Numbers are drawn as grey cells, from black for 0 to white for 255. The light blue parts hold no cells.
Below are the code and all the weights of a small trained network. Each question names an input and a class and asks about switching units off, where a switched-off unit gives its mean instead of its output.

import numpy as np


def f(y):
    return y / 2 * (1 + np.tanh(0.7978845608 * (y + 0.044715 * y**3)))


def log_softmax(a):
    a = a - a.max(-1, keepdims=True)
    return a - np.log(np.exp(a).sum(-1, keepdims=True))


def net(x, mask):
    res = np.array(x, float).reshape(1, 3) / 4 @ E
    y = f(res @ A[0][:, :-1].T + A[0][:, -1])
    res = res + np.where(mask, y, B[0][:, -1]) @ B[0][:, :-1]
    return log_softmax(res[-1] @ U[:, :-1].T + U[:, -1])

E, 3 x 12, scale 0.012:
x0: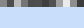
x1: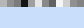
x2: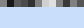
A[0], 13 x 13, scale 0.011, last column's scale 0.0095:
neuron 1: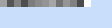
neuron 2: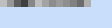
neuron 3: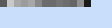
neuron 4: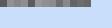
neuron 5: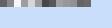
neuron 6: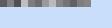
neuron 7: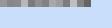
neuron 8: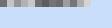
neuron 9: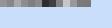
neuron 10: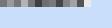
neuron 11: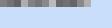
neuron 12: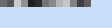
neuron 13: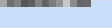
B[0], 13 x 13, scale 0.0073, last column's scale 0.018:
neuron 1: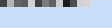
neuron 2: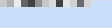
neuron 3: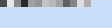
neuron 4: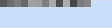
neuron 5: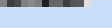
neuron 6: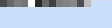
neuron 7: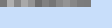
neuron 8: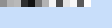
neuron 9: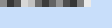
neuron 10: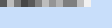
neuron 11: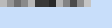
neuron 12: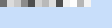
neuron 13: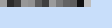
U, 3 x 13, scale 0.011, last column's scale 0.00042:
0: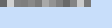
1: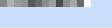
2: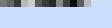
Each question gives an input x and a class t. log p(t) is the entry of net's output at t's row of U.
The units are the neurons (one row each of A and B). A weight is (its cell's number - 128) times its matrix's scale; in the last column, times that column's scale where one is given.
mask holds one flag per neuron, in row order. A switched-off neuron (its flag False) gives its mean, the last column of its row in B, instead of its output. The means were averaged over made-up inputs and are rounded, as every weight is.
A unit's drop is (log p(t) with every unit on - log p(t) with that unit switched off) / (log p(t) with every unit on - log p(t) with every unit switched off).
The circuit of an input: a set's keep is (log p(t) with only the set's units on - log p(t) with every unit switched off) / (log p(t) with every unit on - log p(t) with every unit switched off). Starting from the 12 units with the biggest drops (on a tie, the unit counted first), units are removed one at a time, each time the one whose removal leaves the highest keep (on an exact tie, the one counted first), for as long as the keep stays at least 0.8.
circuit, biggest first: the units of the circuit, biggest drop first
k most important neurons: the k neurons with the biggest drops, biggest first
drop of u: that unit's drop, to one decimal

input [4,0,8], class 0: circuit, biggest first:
[neuron 1]
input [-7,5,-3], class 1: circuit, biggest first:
[neuron 2; neuron 1]
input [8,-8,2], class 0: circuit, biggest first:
[neuron 10; neuron 8]
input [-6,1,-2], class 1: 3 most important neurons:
[neuron 1; neuron 10; neuron 8]
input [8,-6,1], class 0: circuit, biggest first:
[neuron 10; neuron 8]
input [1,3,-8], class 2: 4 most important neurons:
[neuron 9; neuron 5; neuron 12; neuron 2]
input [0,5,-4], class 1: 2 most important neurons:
[neuron 2; neuron 8]
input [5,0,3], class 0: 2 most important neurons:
[neuron 1; neuron 8]
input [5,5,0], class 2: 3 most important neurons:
[neuron 8; neuron 9; neuron 13]
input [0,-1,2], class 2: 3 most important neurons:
[neuron 8; neuron 12; neuron 2]
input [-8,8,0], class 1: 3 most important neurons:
[neuron 2; neuron 10; neuron 3]
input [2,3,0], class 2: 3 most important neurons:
[neuron 8; neuron 12; neuron 10]
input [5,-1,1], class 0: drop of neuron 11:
-0.1
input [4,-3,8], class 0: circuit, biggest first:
[neuron 1]
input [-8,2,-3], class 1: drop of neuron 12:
-0.1
